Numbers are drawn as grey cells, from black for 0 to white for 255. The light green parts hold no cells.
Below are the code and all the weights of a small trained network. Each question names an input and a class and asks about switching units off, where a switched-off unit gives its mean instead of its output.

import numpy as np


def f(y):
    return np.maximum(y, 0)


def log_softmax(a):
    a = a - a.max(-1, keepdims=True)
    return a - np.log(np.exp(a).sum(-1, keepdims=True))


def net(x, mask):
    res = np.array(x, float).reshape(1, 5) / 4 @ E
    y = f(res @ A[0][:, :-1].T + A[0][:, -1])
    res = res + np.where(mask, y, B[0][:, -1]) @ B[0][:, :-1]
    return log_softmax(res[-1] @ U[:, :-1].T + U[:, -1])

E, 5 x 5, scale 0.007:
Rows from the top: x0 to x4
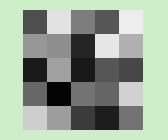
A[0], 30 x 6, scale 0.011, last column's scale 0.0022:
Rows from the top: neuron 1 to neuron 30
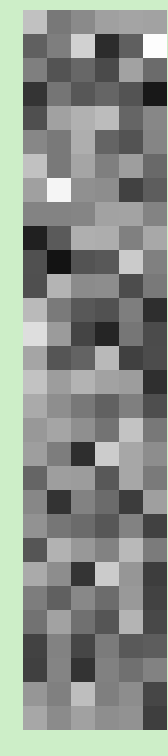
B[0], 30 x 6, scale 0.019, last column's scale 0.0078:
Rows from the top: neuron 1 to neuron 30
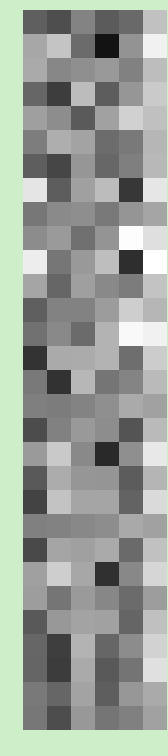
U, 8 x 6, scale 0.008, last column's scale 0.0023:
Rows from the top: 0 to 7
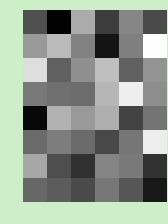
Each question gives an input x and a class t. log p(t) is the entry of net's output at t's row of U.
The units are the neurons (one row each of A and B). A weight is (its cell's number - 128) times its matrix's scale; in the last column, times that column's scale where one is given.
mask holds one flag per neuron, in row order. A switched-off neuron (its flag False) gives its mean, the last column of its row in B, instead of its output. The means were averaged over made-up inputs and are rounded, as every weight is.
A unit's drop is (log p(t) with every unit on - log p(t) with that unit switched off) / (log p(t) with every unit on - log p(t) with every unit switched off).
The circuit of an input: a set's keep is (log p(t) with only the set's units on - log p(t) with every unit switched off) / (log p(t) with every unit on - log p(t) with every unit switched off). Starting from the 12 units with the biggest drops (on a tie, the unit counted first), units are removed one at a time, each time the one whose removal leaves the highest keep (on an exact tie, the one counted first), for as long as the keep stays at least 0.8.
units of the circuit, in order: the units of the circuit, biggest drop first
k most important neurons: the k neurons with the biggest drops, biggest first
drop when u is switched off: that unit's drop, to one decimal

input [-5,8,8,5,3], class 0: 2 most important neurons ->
(neuron 28; neuron 27)
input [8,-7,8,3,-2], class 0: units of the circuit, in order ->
(neuron 4)
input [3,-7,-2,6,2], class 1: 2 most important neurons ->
(neuron 2; neuron 8)
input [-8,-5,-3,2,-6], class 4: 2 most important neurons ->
(neuron 21; neuron 15)
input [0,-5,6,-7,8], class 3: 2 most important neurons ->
(neuron 14; neuron 11)
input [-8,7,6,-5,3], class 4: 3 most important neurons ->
(neuron 15; neuron 2; neuron 21)
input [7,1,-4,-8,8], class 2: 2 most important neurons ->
(neuron 8; neuron 10)
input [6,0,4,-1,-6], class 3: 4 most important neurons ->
(neuron 10; neuron 5; neuron 21; neuron 15)
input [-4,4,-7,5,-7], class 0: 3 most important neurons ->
(neuron 1; neuron 14; neuron 16)
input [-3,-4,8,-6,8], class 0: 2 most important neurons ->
(neuron 4; neuron 27)
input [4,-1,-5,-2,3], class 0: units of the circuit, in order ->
(neuron 16; neuron 7)
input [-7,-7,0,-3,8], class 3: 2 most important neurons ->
(neuron 14; neuron 13)
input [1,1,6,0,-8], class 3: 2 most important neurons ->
(neuron 10; neuron 5)
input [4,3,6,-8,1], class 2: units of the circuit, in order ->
(neuron 8)
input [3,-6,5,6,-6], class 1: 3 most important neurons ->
(neuron 2; neuron 8; neuron 14)
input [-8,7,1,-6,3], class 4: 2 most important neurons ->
(neuron 15; neuron 2)
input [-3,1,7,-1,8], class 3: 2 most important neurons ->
(neuron 14; neuron 13)
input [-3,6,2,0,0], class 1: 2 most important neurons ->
(neuron 19; neuron 24)
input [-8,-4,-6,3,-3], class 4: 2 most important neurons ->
(neuron 21; neuron 15)
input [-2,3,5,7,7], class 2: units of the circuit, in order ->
(neuron 11)
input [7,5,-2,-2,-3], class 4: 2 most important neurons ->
(neuron 23; neuron 2)
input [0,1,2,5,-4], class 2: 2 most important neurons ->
(neuron 11; neuron 14)
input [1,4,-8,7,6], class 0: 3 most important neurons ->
(neuron 1; neuron 7; neuron 8)
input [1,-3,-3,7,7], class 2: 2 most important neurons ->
(neuron 11; neuron 10)
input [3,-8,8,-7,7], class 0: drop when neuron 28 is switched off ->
0.2
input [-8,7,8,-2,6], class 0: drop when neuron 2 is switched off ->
0.2
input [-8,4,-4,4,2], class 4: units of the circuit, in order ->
(neuron 15)
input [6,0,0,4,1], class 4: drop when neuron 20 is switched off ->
0.1
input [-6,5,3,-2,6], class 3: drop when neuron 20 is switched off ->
0.2
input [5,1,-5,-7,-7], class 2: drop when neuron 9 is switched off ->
-0.1
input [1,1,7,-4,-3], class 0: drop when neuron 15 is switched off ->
0.0
